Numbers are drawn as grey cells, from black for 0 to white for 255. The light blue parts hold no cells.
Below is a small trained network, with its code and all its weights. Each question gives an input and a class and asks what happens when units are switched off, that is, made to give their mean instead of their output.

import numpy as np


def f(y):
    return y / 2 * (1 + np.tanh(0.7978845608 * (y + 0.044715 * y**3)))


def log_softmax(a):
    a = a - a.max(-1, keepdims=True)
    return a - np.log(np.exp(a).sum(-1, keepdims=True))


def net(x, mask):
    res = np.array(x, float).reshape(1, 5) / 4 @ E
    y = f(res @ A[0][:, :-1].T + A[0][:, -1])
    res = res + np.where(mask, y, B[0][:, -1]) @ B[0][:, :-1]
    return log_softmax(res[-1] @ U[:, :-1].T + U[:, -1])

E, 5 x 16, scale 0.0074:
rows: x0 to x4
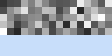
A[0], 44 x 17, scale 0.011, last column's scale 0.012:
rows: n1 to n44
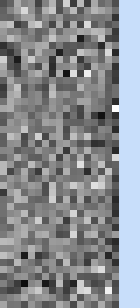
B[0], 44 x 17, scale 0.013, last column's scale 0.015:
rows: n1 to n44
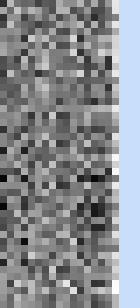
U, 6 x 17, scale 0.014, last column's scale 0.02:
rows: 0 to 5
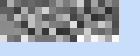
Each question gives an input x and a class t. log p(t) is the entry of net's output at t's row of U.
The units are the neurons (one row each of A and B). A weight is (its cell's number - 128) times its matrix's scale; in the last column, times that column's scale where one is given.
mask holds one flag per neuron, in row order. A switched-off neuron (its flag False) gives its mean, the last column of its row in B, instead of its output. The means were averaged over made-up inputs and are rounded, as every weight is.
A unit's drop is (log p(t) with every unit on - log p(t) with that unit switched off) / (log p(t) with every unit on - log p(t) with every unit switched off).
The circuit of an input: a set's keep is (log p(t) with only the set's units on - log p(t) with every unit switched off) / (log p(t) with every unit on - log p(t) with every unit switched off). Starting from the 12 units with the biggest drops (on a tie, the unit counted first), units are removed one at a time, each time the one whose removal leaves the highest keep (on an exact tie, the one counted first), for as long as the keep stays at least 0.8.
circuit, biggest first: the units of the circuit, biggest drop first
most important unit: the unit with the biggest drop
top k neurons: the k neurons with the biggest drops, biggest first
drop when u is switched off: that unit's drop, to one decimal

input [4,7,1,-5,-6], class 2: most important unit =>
n2
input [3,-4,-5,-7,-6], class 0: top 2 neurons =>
n1, n29
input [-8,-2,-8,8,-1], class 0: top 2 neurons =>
n4, n11
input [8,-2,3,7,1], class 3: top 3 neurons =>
n42, n8, n1
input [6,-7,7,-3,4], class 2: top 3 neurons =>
n41, n44, n7
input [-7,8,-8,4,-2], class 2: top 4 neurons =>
n34, n2, n31, n43
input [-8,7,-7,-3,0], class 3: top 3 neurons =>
n6, n41, n35
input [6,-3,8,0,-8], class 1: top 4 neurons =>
n13, n20, n32, n28
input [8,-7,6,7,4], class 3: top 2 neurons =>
n42, n8
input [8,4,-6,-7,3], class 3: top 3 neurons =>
n8, n42, n11
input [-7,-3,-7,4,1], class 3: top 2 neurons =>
n37, n35
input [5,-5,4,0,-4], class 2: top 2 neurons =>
n41, n6
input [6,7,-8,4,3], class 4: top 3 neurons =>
n7, n17, n41
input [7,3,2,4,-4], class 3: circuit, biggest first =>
n42
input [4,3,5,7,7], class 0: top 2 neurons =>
n11, n4
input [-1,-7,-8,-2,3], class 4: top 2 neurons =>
n21, n17
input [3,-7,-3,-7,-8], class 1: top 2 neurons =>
n13, n28
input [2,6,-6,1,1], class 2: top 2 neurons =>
n34, n2
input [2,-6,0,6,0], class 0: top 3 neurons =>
n4, n11, n2
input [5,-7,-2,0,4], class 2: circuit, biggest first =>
n41
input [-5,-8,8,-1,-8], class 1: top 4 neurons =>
n13, n32, n20, n28
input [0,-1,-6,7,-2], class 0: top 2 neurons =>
n11, n4
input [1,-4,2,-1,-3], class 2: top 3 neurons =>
n41, n9, n25
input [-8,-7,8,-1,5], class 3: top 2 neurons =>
n37, n35
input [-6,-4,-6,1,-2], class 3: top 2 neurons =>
n37, n27
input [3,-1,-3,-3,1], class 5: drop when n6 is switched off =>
0.2
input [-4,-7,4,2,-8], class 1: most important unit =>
n32
